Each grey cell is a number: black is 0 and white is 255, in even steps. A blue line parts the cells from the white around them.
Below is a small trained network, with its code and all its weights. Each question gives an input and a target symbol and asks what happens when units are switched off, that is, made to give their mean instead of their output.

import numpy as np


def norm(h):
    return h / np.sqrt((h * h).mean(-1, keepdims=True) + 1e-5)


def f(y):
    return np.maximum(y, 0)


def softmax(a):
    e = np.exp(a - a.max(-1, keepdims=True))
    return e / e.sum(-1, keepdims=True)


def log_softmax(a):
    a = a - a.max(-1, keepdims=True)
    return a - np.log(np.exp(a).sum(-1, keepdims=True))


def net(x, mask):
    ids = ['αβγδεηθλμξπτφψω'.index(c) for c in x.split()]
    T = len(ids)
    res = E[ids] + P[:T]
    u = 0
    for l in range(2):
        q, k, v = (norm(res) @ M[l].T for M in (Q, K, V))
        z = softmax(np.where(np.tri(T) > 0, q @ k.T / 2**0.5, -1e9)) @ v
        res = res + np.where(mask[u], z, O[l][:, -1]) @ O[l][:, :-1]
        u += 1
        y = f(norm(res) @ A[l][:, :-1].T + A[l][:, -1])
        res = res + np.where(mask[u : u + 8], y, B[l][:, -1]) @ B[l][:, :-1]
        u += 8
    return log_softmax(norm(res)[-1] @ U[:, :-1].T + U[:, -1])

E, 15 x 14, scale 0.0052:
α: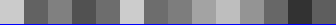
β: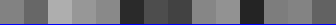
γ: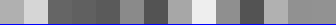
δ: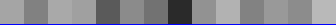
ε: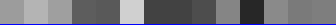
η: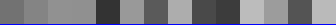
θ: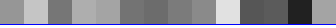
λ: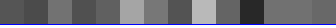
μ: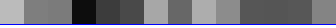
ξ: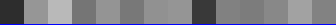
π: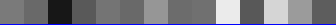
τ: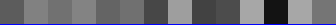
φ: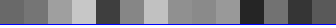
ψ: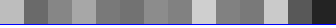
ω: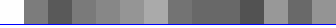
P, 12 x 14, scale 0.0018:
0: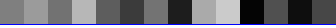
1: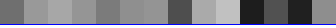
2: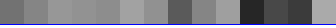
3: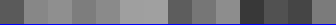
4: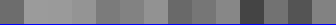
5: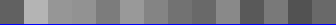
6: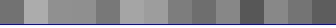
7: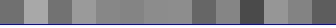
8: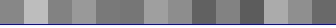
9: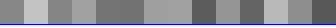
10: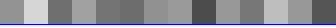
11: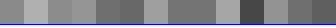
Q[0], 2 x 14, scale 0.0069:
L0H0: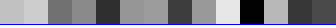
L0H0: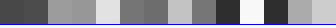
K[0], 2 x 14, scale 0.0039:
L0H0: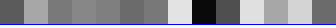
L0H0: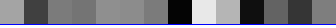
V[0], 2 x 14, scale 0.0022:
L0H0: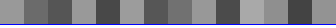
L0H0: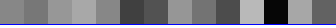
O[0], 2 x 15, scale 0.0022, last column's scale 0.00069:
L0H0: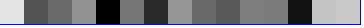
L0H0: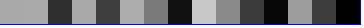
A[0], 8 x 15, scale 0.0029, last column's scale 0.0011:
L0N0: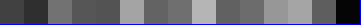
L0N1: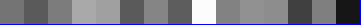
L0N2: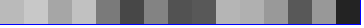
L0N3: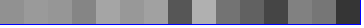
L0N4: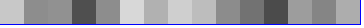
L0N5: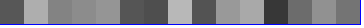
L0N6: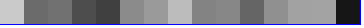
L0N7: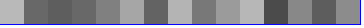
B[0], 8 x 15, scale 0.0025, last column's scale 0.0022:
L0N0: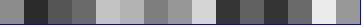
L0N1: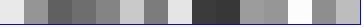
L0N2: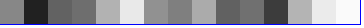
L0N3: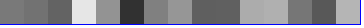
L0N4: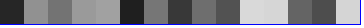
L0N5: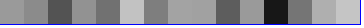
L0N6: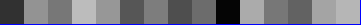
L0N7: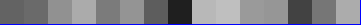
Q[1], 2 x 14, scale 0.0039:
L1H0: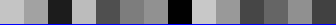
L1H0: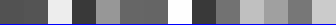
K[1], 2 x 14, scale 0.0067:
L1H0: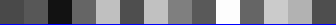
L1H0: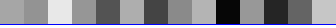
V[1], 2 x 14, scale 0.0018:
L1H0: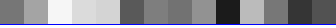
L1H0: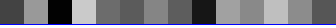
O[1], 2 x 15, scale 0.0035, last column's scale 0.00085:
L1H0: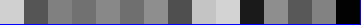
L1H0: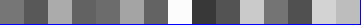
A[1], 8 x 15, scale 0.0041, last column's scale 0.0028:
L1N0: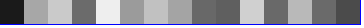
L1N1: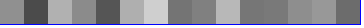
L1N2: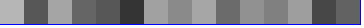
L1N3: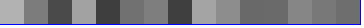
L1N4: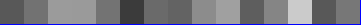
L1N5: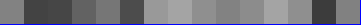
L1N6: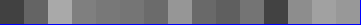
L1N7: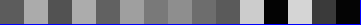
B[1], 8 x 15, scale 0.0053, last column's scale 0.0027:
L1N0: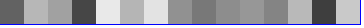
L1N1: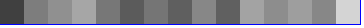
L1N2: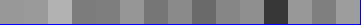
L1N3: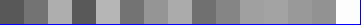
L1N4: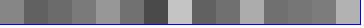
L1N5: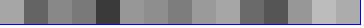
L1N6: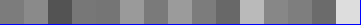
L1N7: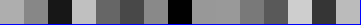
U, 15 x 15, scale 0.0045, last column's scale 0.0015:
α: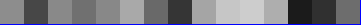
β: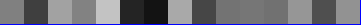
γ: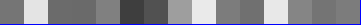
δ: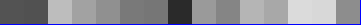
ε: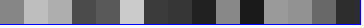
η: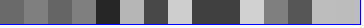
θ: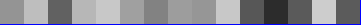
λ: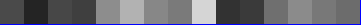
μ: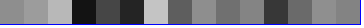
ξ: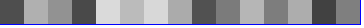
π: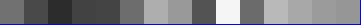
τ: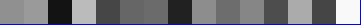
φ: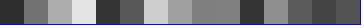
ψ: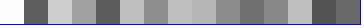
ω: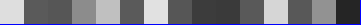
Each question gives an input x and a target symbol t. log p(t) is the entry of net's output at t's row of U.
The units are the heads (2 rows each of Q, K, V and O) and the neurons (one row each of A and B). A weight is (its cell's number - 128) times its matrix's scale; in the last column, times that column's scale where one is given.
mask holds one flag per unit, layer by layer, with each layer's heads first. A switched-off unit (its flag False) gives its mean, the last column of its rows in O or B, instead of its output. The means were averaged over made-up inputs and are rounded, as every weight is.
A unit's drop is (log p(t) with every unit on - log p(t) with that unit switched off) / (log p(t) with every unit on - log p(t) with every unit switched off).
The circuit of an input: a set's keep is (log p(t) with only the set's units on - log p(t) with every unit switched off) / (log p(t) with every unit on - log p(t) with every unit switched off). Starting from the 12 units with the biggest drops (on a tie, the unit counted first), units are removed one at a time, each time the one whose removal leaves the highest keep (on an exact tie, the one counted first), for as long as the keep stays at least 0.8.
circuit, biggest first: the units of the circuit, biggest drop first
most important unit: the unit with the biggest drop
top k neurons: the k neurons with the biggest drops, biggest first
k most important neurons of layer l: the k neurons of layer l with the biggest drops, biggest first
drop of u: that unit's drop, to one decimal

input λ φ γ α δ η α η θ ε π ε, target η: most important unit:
L1H0
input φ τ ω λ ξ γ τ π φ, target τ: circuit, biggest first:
[L0H0 L1H0 L1N7]
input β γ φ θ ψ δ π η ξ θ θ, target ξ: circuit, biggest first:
[L1H0 L1N0]
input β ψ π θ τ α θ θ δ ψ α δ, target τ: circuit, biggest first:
[L1H0 L0H0 L1N7]
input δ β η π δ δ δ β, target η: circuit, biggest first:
[L1H0 L1N6]
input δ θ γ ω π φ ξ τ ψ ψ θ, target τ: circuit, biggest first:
[L0H0 L1N7 L1H0]
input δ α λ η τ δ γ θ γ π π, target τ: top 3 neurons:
[L1N7 L1N3 L0N4]
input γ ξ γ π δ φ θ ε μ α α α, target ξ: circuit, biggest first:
[L1H0 L1N0 L0H0]
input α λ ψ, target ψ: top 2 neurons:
[L0N1 L1N2]
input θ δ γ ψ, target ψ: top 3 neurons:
[L0N1 L1N2 L1N5]
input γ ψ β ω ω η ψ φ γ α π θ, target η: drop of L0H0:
0.2
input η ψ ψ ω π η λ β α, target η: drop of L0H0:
0.6
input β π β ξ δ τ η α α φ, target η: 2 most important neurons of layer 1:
[L1N6 L1N0]
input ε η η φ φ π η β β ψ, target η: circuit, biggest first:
[L1H0]
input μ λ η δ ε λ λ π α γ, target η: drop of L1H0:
0.8
